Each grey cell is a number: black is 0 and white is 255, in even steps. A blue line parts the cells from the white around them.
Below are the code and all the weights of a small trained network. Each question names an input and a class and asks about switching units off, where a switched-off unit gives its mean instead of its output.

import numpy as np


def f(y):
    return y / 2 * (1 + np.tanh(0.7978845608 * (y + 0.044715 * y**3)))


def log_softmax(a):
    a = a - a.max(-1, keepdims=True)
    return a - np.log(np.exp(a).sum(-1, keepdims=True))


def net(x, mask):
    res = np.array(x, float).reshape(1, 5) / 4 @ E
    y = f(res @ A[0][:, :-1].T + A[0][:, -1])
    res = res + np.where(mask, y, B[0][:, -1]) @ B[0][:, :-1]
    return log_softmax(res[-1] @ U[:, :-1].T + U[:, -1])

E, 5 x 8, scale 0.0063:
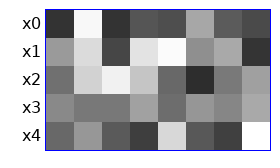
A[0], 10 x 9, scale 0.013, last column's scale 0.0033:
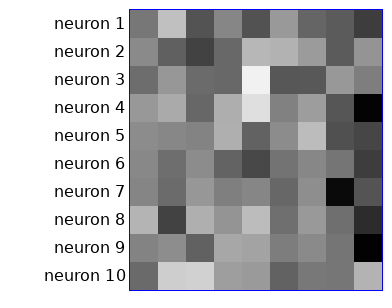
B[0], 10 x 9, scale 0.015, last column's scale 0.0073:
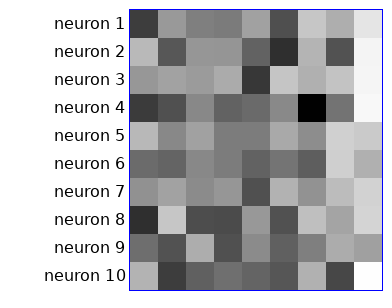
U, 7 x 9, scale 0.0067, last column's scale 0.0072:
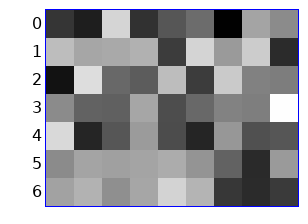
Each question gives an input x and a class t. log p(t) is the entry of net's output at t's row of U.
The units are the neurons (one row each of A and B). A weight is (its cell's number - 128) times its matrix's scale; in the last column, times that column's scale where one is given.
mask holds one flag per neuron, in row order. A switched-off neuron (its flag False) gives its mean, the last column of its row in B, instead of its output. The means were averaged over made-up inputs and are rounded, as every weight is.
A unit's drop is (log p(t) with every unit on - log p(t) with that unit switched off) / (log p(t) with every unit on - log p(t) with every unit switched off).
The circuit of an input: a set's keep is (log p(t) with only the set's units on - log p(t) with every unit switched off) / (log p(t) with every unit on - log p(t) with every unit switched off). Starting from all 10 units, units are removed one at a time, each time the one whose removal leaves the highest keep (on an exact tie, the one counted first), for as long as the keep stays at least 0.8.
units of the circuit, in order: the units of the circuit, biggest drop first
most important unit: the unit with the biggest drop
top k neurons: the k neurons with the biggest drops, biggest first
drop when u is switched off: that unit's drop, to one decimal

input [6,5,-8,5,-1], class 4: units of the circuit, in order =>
[neuron 2]
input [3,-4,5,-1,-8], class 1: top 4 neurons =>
[neuron 5; neuron 7; neuron 4; neuron 2]
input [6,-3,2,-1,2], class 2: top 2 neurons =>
[neuron 4; neuron 1]
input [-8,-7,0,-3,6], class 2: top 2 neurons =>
[neuron 8; neuron 4]
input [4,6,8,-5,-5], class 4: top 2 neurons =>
[neuron 10; neuron 3]
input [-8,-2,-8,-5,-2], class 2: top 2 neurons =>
[neuron 8; neuron 10]
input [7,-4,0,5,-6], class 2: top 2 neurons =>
[neuron 1; neuron 3]
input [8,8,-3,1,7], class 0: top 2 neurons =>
[neuron 4; neuron 9]
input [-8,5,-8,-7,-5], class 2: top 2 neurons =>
[neuron 8; neuron 10]
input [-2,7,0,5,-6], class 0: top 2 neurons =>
[neuron 4; neuron 3]
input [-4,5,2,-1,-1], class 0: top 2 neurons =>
[neuron 4; neuron 1]
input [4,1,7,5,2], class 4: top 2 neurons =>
[neuron 10; neuron 8]
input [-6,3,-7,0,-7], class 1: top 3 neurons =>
[neuron 7; neuron 5; neuron 10]
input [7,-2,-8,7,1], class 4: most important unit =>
neuron 2
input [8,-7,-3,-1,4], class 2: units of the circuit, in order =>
[neuron 4; neuron 1]
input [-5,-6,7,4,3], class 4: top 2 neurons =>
[neuron 4; neuron 10]
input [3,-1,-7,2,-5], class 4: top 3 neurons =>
[neuron 2; neuron 3; neuron 8]
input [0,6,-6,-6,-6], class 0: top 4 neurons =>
[neuron 4; neuron 3; neuron 10; neuron 9]
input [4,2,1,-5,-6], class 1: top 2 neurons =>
[neuron 7; neuron 5]
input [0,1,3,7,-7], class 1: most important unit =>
neuron 5
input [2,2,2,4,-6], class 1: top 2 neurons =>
[neuron 5; neuron 7]
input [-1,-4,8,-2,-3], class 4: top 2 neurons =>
[neuron 10; neuron 4]
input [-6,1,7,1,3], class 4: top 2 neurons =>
[neuron 10; neuron 1]
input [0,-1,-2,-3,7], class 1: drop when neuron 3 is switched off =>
0.4
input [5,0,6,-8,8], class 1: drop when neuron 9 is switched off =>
0.0
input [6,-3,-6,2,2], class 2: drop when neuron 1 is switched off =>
0.8
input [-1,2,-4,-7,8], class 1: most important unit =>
neuron 3
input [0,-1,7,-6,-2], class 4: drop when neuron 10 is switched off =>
0.6
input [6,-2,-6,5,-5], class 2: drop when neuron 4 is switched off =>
0.2
